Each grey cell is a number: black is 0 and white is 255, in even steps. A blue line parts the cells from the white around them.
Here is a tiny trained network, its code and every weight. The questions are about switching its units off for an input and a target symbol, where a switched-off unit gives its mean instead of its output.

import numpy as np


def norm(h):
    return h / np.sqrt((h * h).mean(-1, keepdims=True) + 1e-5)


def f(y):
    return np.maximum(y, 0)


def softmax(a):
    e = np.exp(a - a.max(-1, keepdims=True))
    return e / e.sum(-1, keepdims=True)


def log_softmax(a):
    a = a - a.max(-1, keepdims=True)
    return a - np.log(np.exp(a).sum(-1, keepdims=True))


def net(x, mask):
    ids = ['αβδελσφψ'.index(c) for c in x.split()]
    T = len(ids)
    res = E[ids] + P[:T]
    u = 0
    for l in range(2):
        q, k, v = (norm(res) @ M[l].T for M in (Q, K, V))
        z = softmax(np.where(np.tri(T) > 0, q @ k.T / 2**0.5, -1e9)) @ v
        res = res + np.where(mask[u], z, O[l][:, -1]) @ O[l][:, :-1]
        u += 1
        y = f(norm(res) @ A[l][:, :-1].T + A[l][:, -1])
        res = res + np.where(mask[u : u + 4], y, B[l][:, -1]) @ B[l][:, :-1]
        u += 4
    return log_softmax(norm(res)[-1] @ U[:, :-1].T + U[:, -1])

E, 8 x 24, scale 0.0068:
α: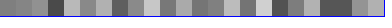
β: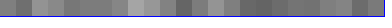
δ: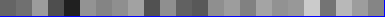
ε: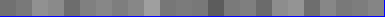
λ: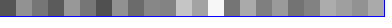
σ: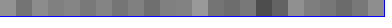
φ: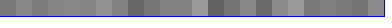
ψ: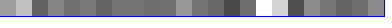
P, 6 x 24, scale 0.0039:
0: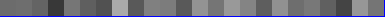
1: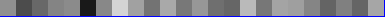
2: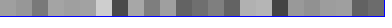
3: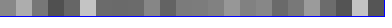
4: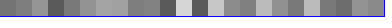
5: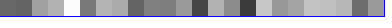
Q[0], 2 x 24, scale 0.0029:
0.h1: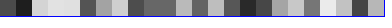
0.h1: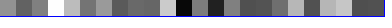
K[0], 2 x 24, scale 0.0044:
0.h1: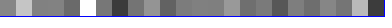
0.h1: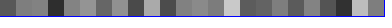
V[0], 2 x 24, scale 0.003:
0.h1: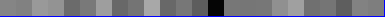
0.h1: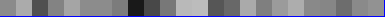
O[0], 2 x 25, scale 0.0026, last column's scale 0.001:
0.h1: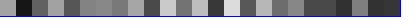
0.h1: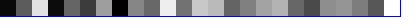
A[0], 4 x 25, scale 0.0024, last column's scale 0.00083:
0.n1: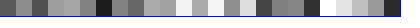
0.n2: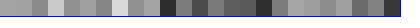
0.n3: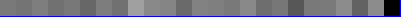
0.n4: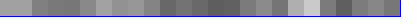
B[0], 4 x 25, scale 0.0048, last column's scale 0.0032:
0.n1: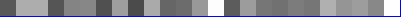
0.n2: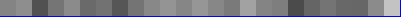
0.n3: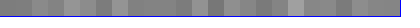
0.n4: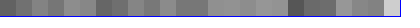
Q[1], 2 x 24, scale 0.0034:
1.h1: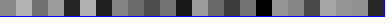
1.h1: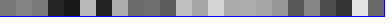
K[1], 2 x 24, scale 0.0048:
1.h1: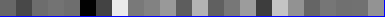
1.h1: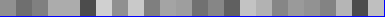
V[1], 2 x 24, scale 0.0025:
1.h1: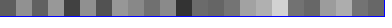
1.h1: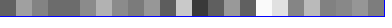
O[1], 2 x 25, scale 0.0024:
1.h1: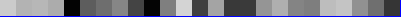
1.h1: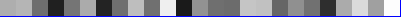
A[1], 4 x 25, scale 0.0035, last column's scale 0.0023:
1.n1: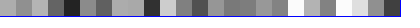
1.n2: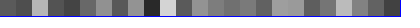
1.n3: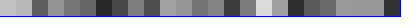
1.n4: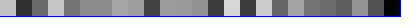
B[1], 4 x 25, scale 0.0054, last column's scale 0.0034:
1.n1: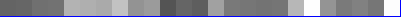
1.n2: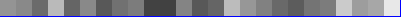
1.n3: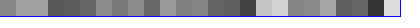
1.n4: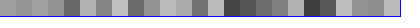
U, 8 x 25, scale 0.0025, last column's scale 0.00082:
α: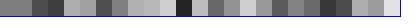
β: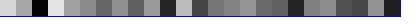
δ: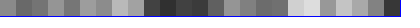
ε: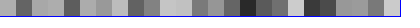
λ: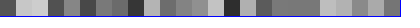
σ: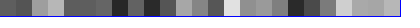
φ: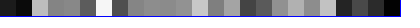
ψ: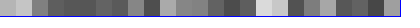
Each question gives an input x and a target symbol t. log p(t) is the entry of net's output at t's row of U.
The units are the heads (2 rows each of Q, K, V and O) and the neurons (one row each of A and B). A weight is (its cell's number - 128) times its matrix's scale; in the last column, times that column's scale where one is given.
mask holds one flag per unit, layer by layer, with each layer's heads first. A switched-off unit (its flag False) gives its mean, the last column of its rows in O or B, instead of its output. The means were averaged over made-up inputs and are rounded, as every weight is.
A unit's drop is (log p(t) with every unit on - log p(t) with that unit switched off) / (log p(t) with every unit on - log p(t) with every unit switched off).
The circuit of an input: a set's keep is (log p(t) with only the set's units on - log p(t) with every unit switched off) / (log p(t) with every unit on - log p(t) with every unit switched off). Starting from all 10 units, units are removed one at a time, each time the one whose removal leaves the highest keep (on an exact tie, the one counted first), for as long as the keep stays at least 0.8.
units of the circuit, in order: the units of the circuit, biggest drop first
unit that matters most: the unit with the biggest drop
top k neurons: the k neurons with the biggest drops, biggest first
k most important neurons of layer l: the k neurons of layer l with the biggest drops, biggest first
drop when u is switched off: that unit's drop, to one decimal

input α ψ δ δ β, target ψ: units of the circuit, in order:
(0.n2, 0.h1, 1.n3, 1.h1)
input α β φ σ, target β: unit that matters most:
0.h1
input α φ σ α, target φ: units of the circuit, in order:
(1.h1, 0.h1)
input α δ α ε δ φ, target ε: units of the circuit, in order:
(0.h1, 1.n4)
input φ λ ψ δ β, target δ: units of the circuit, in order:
(1.n1, 1.h1, 0.n1)
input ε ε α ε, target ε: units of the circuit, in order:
(0.h1, 1.n4, 0.n1)
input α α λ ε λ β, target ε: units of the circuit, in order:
(0.h1, 1.n4)
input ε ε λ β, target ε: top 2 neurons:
(1.n4, 0.n1)
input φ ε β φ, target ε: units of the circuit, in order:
(0.h1, 1.n4, 0.n1)
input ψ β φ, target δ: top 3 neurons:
(1.n1, 1.n2, 0.n2)
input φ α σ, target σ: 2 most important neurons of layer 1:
(1.n2, 1.n1)
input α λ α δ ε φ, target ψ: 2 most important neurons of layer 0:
(0.n2, 0.n1)
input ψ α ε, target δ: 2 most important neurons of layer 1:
(1.n1, 1.n2)
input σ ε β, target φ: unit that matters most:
1.h1
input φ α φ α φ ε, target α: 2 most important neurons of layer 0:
(0.n2, 0.n1)
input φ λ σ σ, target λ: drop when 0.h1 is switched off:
1.7
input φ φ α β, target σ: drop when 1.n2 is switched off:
0.4
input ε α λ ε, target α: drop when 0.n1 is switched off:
0.1
